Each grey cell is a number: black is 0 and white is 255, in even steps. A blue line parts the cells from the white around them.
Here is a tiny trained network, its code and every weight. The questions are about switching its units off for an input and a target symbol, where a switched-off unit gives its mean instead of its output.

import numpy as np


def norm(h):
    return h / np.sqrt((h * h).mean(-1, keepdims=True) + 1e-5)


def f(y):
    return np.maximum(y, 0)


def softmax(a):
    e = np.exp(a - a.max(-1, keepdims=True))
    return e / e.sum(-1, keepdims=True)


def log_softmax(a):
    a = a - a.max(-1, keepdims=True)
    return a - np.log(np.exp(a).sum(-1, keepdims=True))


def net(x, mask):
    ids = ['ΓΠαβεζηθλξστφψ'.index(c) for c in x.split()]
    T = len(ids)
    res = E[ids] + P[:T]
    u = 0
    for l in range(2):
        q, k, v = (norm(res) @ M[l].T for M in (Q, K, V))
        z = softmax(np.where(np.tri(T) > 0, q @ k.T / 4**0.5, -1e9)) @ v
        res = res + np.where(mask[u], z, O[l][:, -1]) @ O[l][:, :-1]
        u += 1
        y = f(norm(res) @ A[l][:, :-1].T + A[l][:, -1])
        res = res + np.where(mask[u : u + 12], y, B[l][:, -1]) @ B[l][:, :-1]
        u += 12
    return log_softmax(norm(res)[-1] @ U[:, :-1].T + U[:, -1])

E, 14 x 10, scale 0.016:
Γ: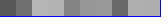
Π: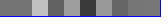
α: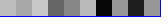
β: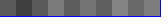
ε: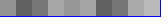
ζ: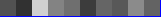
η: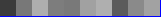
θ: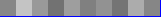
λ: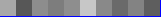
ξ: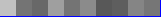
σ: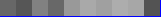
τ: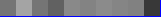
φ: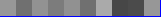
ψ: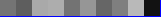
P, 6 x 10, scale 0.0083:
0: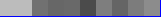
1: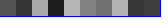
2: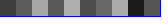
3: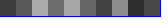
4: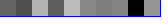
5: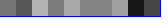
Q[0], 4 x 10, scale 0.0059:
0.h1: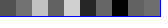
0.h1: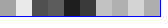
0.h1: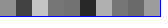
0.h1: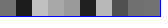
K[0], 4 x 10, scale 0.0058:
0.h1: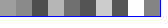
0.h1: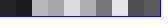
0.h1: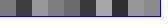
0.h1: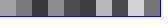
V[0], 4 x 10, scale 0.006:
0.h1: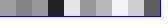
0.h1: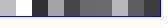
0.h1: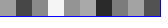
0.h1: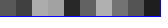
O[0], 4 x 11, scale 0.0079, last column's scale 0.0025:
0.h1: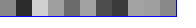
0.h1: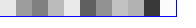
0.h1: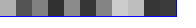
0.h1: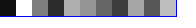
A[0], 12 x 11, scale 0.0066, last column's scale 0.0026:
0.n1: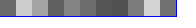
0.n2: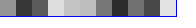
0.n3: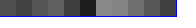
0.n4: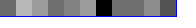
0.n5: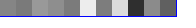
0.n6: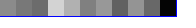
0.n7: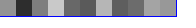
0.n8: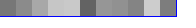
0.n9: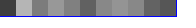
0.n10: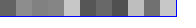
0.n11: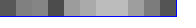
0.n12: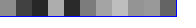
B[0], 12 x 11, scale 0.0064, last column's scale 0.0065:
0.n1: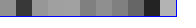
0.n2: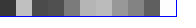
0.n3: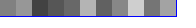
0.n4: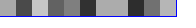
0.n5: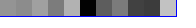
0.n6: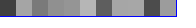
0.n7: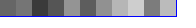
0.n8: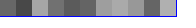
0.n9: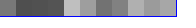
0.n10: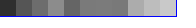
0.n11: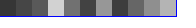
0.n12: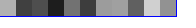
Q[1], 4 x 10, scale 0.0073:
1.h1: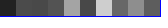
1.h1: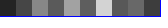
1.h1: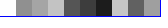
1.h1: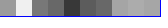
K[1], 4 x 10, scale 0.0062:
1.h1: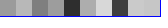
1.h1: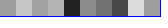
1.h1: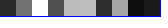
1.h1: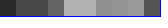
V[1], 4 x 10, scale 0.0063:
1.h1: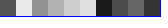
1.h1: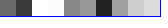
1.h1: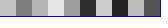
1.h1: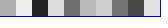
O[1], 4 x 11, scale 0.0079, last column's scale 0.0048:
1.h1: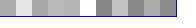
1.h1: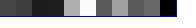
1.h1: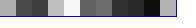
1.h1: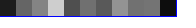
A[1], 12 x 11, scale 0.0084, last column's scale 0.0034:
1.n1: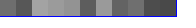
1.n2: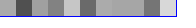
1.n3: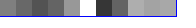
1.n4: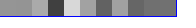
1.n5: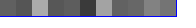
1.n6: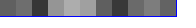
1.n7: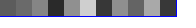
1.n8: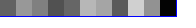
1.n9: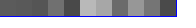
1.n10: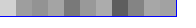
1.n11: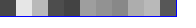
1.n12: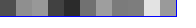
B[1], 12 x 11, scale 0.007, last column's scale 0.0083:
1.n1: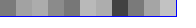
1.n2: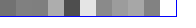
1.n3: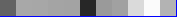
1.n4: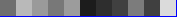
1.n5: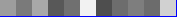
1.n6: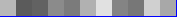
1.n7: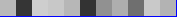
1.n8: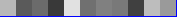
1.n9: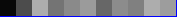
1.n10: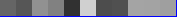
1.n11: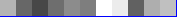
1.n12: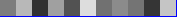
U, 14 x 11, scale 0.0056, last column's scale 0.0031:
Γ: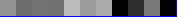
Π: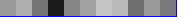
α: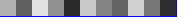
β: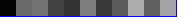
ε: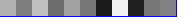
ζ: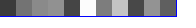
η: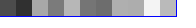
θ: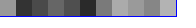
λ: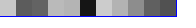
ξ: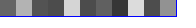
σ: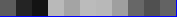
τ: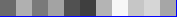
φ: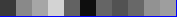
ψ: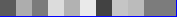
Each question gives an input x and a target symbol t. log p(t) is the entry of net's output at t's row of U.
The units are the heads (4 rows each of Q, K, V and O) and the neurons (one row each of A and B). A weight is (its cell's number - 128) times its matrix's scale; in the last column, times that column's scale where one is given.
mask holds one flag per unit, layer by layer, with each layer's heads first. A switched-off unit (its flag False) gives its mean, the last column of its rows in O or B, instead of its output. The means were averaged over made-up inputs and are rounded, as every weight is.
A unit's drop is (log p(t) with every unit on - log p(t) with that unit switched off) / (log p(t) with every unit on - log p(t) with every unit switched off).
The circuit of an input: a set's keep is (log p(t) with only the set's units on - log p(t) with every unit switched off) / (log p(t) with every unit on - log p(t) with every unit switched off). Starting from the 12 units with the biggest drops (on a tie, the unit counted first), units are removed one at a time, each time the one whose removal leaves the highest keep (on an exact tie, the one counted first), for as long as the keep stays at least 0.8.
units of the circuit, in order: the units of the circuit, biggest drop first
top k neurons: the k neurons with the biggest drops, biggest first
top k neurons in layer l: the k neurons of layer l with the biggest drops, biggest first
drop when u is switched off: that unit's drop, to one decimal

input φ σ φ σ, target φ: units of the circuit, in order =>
[1.h1]
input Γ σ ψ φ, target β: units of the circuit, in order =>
[0.h1; 1.h1]
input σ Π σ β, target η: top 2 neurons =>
[1.n3; 1.n7]
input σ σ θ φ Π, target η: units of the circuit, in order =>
[0.h1; 1.h1; 1.n3; 1.n7]
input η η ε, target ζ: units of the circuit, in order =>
[0.h1; 1.n12]
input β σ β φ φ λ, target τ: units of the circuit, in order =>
[1.h1; 0.h1]
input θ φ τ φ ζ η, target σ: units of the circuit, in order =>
[1.h1; 0.h1]
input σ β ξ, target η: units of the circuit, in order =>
[0.h1; 1.h1; 1.n3]
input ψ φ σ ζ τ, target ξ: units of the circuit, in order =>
[0.h1; 1.n4]
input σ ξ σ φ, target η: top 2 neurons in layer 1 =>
[1.n3; 1.n7]
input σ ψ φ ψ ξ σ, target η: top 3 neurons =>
[1.n3; 1.n7; 0.n2]
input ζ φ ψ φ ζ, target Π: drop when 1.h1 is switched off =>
0.6
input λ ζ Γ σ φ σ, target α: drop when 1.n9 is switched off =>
0.0
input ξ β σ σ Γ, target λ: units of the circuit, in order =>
[0.h1]
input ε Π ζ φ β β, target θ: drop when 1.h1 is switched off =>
0.1
